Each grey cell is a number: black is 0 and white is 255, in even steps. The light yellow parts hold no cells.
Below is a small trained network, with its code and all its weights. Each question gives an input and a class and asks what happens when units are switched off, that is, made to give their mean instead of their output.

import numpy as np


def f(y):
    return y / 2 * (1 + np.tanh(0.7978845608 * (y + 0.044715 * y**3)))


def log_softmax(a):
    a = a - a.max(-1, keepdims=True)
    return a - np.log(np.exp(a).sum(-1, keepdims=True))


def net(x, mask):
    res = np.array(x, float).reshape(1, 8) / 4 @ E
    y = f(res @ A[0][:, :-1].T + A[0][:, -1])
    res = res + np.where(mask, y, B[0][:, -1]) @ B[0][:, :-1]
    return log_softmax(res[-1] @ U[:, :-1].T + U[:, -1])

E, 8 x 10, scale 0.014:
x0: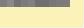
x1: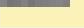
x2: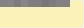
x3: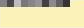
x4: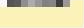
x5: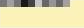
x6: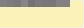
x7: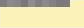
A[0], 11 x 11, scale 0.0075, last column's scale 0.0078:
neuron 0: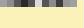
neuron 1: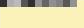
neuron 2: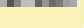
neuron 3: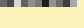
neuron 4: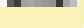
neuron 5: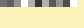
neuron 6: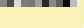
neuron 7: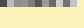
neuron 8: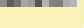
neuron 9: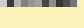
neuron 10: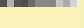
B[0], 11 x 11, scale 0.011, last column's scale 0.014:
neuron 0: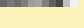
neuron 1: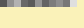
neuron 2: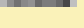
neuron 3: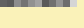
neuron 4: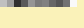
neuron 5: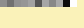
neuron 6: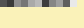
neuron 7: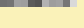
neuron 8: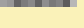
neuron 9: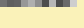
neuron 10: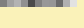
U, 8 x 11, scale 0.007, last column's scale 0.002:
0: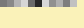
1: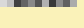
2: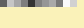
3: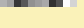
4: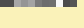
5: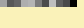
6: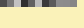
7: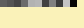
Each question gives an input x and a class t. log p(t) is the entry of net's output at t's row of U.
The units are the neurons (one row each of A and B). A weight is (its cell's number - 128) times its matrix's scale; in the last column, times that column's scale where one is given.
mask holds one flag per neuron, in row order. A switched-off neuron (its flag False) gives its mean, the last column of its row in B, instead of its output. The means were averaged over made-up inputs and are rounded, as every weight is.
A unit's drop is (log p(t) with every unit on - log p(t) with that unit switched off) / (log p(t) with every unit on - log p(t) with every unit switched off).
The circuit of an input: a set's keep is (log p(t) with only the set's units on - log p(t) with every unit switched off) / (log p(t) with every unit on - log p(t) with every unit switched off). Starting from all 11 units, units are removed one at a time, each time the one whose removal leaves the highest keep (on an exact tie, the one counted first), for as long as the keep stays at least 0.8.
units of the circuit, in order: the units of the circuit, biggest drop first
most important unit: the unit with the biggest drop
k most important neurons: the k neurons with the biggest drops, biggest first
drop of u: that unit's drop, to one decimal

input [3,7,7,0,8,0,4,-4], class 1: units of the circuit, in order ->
(neuron 4)
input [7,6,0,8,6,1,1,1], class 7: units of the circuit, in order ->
(neuron 5; neuron 0)
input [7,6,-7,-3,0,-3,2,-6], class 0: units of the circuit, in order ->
(neuron 4; neuron 6)
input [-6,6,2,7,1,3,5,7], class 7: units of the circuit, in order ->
(neuron 9; neuron 5)
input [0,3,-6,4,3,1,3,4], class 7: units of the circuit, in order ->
(neuron 5; neuron 7)
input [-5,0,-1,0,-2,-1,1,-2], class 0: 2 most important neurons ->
(neuron 6; neuron 3)
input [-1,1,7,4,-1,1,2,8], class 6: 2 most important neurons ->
(neuron 5; neuron 7)
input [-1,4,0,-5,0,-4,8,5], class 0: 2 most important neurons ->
(neuron 4; neuron 7)
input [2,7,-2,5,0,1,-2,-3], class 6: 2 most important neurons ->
(neuron 5; neuron 4)
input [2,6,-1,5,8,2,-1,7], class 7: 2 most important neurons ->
(neuron 5; neuron 0)
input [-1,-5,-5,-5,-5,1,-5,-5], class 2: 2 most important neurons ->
(neuron 5; neuron 10)
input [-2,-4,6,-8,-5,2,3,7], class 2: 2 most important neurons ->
(neuron 5; neuron 10)
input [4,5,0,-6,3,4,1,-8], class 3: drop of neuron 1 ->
0.0
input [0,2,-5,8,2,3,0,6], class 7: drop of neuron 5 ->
0.1
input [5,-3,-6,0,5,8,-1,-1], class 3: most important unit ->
neuron 6
